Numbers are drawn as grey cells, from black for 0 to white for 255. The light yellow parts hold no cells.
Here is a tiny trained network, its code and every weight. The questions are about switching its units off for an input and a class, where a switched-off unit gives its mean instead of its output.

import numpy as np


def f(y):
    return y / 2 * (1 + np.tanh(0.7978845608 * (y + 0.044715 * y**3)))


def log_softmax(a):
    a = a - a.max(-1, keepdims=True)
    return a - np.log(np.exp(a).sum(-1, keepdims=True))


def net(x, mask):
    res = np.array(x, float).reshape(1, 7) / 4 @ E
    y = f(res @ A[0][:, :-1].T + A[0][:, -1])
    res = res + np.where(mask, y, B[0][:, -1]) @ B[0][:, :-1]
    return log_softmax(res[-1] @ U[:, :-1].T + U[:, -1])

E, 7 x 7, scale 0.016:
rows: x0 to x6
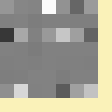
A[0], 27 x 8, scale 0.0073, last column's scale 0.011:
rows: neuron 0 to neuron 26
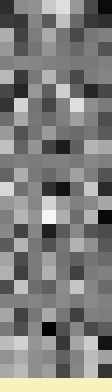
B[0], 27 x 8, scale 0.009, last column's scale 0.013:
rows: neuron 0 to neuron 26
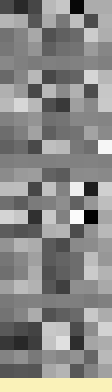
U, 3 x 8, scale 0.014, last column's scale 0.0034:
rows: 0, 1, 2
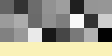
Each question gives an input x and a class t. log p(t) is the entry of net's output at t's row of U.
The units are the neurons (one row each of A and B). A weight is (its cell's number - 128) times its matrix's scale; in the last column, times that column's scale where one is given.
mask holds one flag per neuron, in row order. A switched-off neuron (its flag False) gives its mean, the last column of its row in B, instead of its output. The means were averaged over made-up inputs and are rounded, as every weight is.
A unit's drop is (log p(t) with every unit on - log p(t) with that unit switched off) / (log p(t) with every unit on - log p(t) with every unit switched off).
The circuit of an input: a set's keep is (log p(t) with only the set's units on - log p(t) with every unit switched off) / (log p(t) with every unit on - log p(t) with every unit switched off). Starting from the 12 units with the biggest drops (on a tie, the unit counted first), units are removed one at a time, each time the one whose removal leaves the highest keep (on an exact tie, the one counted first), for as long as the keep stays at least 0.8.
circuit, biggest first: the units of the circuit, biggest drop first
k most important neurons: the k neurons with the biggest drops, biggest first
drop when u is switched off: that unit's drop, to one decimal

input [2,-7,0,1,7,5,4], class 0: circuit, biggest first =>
neuron 13
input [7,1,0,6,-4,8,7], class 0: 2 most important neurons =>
neuron 24; neuron 13
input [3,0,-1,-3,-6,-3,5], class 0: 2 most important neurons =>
neuron 24; neuron 13
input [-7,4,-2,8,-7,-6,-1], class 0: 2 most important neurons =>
neuron 23; neuron 16
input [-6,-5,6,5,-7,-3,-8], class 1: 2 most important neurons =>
neuron 1; neuron 6
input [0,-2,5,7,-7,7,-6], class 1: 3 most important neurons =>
neuron 1; neuron 6; neuron 23
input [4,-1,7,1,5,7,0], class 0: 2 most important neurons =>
neuron 0; neuron 13
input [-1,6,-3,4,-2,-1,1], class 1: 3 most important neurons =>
neuron 24; neuron 0; neuron 23
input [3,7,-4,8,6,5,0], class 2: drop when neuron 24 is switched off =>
0.1
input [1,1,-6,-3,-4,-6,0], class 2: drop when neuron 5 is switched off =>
0.2
